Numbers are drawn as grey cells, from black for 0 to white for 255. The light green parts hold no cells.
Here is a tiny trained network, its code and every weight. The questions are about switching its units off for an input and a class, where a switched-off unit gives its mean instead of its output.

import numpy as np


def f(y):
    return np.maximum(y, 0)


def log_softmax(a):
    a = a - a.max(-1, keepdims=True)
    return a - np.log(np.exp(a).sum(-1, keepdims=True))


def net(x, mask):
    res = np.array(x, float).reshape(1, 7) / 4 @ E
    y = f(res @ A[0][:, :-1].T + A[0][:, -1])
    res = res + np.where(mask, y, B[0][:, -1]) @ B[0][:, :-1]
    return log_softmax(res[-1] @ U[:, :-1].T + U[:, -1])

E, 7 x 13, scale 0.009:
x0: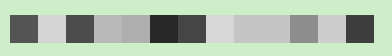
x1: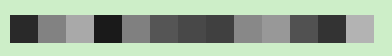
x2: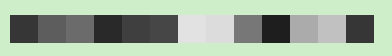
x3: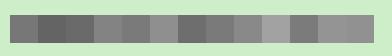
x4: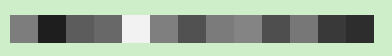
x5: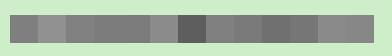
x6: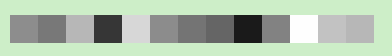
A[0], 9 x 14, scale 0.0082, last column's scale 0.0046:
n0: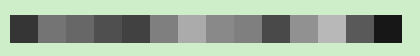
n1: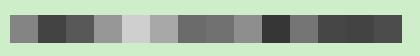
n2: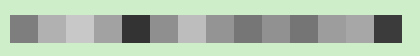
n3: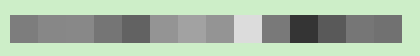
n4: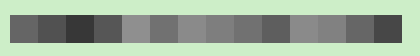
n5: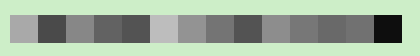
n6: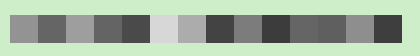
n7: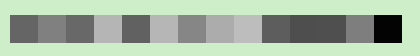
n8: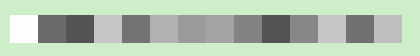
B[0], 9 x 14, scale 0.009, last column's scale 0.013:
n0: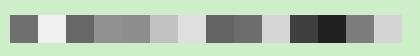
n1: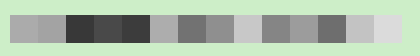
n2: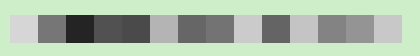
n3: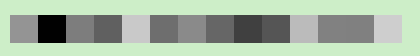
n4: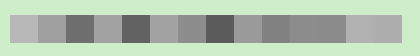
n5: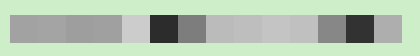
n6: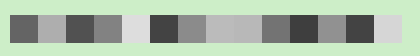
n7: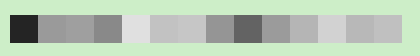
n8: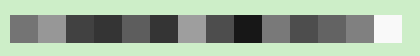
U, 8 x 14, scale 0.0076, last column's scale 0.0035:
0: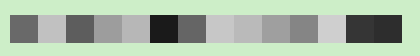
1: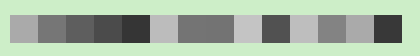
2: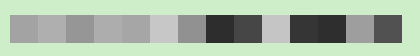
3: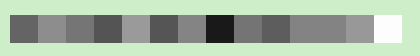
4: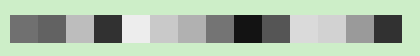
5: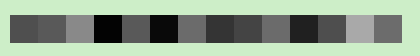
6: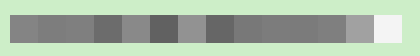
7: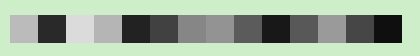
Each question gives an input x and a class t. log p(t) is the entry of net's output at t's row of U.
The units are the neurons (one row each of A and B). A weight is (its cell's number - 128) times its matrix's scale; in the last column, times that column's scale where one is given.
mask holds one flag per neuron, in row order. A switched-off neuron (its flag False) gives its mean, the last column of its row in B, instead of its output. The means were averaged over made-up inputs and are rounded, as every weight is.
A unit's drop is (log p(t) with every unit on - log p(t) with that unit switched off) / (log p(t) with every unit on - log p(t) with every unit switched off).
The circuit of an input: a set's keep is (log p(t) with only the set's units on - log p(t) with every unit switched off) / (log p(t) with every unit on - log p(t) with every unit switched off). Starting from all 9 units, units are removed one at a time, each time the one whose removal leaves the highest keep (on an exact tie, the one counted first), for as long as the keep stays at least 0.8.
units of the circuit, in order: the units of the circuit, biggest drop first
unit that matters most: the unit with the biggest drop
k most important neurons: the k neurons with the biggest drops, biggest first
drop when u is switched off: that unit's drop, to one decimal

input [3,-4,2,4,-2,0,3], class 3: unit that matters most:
n6
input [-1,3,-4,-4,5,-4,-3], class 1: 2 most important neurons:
(n1, n8)
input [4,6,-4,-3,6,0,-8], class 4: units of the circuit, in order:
(n7, n3)
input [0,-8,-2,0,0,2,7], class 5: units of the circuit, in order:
(n8, n7)
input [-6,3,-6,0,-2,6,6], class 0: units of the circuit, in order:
(n6, n5, n0, n3)
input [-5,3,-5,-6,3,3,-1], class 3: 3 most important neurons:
(n0, n8, n6)
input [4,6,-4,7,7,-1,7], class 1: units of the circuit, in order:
(n8, n1, n7)
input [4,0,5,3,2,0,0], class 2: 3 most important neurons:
(n0, n6, n5)
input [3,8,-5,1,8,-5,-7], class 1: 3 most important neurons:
(n1, n8, n0)
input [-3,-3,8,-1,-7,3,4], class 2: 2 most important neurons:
(n0, n1)
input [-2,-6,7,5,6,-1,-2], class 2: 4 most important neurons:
(n0, n2, n4, n8)
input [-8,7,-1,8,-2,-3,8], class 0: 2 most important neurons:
(n6, n5)
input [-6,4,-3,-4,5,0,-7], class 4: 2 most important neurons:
(n3, n7)
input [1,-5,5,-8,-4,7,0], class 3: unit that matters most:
n8
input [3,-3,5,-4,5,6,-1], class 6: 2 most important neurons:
(n2, n0)
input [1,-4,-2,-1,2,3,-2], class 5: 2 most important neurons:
(n8, n0)
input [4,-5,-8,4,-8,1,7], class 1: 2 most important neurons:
(n2, n0)
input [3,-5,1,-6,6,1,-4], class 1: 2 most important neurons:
(n1, n6)
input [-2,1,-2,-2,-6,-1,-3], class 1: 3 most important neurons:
(n2, n8, n0)
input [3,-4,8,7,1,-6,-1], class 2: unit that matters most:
n0
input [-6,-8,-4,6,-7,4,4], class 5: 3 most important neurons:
(n8, n1, n7)
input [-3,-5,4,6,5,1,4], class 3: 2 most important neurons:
(n8, n2)
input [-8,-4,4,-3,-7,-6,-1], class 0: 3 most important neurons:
(n6, n5, n1)
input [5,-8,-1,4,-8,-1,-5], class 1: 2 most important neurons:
(n2, n6)
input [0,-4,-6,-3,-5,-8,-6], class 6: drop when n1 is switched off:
0.2
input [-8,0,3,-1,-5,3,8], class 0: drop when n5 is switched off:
0.2
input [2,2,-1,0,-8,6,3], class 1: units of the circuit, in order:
(n2)
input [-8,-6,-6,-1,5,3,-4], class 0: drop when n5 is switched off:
0.4
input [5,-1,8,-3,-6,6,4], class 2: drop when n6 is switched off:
0.1
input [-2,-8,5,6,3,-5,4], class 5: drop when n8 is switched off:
0.7
